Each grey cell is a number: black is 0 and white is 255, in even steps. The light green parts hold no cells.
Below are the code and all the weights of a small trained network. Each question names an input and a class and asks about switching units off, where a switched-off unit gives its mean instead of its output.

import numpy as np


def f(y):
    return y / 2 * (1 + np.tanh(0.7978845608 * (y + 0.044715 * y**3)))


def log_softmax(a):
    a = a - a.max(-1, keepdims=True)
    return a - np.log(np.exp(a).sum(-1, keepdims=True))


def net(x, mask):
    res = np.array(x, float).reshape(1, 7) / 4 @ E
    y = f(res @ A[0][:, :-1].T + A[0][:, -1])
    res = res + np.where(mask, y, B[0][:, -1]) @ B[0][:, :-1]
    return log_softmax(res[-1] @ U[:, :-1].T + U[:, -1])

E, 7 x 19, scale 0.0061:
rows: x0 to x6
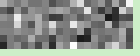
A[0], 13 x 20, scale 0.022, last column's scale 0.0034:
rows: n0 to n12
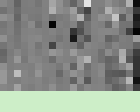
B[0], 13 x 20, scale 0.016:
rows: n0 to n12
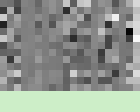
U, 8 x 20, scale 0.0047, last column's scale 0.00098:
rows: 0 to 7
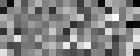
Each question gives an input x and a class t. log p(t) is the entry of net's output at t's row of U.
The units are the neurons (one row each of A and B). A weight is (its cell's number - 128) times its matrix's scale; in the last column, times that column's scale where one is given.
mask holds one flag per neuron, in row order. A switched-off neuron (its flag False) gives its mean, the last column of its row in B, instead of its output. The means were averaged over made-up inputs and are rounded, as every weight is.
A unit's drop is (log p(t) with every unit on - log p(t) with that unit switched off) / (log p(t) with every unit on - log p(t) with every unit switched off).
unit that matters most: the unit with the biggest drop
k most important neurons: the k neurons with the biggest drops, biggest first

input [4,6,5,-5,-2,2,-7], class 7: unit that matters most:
n11
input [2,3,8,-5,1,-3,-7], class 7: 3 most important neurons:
(n11, n9, n5)
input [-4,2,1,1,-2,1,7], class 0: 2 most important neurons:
(n8, n7)
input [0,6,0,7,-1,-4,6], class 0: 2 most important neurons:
(n8, n7)
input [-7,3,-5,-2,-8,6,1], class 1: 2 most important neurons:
(n3, n5)
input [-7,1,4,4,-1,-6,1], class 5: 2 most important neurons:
(n10, n12)
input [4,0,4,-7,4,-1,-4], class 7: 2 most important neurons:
(n11, n9)
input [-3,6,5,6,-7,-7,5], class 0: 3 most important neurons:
(n8, n7, n12)
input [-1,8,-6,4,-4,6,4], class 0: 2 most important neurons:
(n8, n7)
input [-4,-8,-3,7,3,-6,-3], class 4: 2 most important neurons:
(n1, n8)
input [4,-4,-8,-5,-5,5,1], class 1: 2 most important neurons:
(n3, n6)
